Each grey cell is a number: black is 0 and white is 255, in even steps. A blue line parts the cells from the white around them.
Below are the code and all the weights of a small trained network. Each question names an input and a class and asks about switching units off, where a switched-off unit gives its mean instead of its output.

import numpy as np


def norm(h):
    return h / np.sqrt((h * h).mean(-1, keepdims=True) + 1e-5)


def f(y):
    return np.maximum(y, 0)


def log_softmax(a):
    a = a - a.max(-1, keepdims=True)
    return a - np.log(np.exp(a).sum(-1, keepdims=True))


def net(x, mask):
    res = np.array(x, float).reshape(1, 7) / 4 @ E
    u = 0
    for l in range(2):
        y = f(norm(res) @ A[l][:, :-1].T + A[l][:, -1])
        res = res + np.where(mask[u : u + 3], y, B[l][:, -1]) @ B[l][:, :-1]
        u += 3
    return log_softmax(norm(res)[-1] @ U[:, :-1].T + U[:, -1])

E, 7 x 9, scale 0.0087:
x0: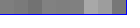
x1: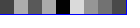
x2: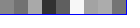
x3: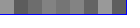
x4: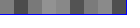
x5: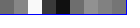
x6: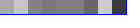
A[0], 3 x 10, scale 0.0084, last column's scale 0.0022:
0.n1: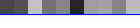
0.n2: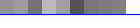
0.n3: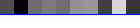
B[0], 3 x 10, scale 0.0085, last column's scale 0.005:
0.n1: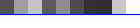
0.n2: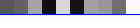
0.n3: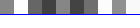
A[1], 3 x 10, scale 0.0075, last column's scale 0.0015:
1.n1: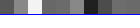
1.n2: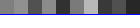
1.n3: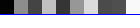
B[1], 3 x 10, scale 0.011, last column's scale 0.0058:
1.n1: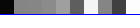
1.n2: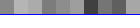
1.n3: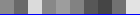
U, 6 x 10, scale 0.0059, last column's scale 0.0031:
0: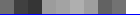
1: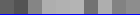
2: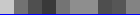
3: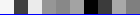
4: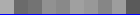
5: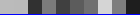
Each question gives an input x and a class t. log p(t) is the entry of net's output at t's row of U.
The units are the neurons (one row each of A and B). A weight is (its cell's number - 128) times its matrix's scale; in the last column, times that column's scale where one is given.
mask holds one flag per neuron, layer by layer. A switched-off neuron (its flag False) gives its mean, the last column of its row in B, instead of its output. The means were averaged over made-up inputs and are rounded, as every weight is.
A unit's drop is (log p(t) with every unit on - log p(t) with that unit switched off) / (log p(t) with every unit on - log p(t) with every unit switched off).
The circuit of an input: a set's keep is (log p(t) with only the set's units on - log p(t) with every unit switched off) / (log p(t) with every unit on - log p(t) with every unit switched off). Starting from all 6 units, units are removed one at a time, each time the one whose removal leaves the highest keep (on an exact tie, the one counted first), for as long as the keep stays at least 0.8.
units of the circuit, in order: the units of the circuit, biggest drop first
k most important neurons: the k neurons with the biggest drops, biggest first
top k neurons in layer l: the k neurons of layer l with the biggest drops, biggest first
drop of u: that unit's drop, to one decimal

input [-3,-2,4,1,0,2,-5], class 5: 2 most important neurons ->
[0.n3 1.n3]
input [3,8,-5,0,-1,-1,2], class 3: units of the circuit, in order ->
[1.n3 1.n1]
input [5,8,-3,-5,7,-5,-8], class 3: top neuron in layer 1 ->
[1.n3]
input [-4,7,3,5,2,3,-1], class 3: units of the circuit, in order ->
[1.n3 0.n3]
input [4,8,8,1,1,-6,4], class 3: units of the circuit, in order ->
[1.n3 1.n1 0.n3]
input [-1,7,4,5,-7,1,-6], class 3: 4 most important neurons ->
[1.n3 1.n1 0.n1 0.n2]
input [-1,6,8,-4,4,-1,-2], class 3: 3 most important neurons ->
[1.n3 1.n1 0.n1]
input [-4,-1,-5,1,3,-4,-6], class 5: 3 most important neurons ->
[0.n3 1.n3 1.n1]
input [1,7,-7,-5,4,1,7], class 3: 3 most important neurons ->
[1.n3 0.n3 1.n1]
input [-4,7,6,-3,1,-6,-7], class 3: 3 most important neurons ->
[1.n3 1.n1 0.n2]
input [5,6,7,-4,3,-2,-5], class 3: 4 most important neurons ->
[1.n3 1.n1 0.n2 1.n2]
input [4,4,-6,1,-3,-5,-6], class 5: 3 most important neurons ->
[0.n3 1.n1 0.n2]
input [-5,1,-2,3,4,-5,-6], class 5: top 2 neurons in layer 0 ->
[0.n3 0.n1]
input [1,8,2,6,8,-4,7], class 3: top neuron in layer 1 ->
[1.n3]
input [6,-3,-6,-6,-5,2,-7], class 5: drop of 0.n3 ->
0.8
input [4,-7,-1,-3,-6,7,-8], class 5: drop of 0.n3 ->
0.8
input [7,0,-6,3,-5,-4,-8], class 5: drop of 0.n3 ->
0.7
